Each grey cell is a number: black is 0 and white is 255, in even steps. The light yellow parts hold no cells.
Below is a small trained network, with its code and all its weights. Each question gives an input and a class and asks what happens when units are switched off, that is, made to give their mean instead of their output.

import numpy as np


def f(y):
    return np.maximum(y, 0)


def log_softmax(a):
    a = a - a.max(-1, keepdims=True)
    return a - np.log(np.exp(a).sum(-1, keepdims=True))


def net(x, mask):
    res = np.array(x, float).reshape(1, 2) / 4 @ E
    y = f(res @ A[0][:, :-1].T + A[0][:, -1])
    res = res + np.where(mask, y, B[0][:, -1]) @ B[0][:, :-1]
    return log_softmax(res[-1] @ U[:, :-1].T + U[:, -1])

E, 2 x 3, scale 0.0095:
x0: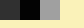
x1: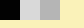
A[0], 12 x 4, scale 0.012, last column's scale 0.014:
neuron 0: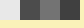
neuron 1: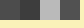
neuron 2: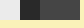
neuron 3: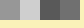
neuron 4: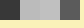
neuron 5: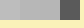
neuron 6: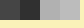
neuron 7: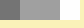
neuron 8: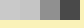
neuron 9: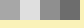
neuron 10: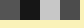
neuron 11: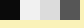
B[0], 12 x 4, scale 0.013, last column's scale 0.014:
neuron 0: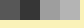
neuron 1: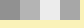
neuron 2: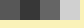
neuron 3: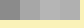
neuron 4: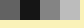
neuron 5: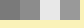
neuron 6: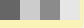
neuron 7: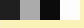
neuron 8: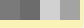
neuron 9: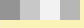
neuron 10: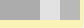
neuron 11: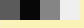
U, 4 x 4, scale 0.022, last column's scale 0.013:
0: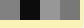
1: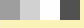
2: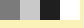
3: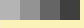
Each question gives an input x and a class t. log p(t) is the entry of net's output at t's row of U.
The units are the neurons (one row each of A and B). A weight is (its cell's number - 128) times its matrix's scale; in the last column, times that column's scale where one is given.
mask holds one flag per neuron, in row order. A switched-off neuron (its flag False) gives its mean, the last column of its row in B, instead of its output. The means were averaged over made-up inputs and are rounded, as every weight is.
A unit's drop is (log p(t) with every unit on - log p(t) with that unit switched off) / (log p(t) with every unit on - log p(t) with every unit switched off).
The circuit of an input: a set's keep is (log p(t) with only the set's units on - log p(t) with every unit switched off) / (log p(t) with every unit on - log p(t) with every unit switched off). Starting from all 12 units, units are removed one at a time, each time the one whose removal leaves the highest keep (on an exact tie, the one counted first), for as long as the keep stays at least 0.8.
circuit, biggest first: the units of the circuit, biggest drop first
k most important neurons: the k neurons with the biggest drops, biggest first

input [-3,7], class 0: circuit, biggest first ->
[neuron 11]
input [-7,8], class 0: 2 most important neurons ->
[neuron 11; neuron 4]
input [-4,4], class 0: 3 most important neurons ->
[neuron 11; neuron 6; neuron 10]
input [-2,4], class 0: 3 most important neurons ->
[neuron 11; neuron 6; neuron 4]
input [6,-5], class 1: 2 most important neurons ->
[neuron 11; neuron 10]
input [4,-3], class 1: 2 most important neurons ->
[neuron 11; neuron 7]
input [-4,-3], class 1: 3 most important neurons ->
[neuron 11; neuron 4; neuron 8]
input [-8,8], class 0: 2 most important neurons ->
[neuron 11; neuron 4]
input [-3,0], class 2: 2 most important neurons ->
[neuron 10; neuron 1]
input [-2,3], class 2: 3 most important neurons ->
[neuron 7; neuron 0; neuron 2]
